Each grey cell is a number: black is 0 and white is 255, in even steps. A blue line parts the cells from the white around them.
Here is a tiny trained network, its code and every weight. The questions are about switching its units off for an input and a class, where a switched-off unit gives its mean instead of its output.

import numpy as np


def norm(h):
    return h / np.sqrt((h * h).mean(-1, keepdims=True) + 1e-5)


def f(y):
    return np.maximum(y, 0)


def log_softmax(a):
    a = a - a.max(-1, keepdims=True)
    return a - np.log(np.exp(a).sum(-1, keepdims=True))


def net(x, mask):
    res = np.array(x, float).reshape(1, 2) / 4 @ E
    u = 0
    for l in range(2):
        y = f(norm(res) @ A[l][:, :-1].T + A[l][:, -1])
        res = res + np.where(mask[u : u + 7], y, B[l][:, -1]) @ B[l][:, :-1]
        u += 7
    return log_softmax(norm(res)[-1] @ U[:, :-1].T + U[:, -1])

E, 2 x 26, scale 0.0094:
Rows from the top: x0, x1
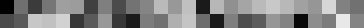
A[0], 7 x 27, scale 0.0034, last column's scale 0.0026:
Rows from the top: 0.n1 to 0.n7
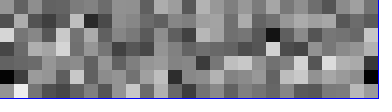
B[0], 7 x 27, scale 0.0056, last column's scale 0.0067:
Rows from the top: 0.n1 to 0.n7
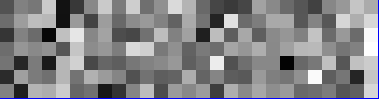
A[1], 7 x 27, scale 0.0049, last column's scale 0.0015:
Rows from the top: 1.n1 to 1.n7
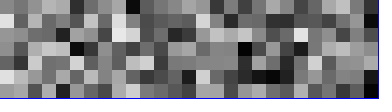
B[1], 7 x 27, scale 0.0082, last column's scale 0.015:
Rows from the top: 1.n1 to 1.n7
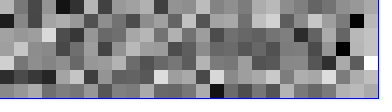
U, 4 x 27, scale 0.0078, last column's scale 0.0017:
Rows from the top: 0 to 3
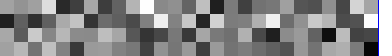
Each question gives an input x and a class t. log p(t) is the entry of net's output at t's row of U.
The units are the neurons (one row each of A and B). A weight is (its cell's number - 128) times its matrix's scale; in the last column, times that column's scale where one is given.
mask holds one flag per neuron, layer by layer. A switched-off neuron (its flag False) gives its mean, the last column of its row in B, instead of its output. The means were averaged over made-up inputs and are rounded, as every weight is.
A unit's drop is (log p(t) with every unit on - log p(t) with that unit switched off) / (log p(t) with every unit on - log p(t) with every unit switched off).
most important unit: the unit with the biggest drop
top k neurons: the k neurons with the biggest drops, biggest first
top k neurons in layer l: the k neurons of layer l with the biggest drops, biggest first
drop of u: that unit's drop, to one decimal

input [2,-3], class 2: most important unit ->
0.n2
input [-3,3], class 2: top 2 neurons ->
0.n4; 1.n3
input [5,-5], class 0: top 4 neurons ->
0.n3; 1.n6; 1.n2; 1.n3
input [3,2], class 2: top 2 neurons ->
1.n6; 1.n2
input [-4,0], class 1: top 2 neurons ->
0.n4; 0.n2
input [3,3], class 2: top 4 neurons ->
0.n4; 1.n6; 1.n3; 1.n2
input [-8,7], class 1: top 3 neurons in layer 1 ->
1.n6; 1.n2; 1.n3
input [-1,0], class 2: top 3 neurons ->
1.n6; 1.n2; 0.n3
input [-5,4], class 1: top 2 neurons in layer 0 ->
0.n2; 0.n7
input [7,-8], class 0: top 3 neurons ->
1.n3; 0.n3; 1.n6
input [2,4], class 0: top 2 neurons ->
0.n3; 1.n4
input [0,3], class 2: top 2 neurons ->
0.n4; 1.n3
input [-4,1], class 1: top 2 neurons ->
0.n2; 1.n6
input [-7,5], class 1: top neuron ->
1.n6
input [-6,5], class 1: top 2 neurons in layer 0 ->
0.n2; 0.n7
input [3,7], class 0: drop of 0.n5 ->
0.0
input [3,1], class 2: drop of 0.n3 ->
0.2
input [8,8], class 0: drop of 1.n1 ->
0.2
